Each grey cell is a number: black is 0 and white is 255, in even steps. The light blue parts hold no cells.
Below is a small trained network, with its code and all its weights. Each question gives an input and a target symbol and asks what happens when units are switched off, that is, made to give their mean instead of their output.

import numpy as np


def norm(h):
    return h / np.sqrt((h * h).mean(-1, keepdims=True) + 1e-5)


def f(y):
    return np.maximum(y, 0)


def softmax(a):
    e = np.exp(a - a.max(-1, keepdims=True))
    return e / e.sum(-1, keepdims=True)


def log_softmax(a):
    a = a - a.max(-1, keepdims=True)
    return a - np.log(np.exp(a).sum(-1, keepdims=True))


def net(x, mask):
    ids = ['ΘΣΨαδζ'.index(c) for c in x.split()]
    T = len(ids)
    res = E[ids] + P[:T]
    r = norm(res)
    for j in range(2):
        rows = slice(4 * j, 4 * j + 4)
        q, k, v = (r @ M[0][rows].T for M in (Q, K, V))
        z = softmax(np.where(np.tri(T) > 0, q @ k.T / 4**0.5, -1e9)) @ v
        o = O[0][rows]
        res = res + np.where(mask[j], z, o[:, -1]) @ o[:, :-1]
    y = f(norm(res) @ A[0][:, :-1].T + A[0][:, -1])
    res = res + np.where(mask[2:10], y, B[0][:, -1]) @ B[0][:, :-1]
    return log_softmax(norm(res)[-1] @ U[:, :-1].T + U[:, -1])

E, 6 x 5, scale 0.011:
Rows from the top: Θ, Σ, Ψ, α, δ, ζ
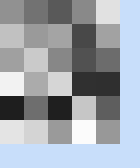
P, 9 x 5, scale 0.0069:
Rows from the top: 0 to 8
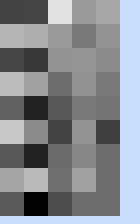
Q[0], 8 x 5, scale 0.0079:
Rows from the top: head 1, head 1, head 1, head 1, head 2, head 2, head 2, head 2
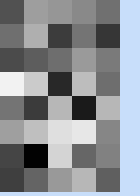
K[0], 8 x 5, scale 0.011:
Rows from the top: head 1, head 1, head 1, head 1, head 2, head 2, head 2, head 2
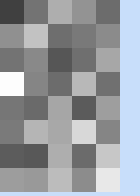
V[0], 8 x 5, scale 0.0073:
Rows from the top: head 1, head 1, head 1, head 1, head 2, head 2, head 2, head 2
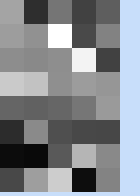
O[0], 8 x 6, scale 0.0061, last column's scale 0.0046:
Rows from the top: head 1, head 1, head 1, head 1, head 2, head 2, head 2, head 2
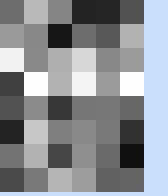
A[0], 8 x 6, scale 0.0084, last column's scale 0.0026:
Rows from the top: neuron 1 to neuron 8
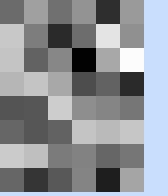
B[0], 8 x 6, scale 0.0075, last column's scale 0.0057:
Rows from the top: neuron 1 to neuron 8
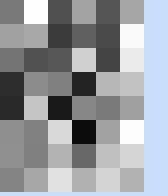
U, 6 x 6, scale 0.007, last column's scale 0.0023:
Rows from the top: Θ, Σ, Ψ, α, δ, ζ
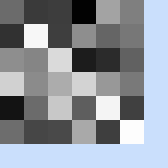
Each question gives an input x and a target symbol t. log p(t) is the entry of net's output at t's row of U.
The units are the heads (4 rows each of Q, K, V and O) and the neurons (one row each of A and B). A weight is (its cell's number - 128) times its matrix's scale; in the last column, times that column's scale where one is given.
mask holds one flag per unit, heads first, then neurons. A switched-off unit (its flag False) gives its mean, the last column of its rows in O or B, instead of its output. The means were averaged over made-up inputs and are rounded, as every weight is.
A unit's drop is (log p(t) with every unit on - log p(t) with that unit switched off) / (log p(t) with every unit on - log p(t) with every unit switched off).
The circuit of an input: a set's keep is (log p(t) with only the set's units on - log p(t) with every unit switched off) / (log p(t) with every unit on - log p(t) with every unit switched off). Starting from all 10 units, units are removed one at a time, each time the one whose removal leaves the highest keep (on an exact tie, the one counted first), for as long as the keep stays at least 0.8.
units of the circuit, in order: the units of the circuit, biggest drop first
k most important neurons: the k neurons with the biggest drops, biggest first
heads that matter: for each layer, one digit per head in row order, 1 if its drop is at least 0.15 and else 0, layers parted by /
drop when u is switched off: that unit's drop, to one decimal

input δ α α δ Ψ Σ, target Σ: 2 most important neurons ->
(neuron 6; neuron 1)
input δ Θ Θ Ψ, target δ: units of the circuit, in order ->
(head 2; neuron 4; neuron 2)
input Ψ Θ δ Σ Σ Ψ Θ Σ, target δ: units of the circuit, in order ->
(neuron 4; neuron 7)
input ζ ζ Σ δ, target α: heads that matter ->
10
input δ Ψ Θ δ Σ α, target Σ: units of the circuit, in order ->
(head 2; neuron 1; neuron 6)
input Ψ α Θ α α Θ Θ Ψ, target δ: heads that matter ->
01
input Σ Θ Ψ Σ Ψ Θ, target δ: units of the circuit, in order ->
(head 2; head 1)
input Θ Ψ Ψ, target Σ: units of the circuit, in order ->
(neuron 6)
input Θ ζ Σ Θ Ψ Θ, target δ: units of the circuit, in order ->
(head 2; neuron 6)
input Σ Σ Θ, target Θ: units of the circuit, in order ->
(head 1; neuron 2)
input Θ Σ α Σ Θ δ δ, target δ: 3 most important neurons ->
(neuron 8; neuron 6; neuron 3)
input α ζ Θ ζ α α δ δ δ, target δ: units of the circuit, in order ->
(neuron 8; neuron 6)
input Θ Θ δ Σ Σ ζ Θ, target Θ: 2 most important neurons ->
(neuron 6; neuron 2)
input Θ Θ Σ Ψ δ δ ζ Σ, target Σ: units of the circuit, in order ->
(head 2)
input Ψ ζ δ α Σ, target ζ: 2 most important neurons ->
(neuron 3; neuron 6)
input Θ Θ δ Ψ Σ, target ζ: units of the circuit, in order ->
(neuron 3; neuron 6)
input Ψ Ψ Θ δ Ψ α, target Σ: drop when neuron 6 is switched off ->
0.3
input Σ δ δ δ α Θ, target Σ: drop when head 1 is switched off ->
0.1
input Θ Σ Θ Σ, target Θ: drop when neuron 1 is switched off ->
0.2
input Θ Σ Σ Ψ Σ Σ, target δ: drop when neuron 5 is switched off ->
-0.1
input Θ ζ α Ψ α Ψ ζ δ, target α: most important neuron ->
(neuron 4)
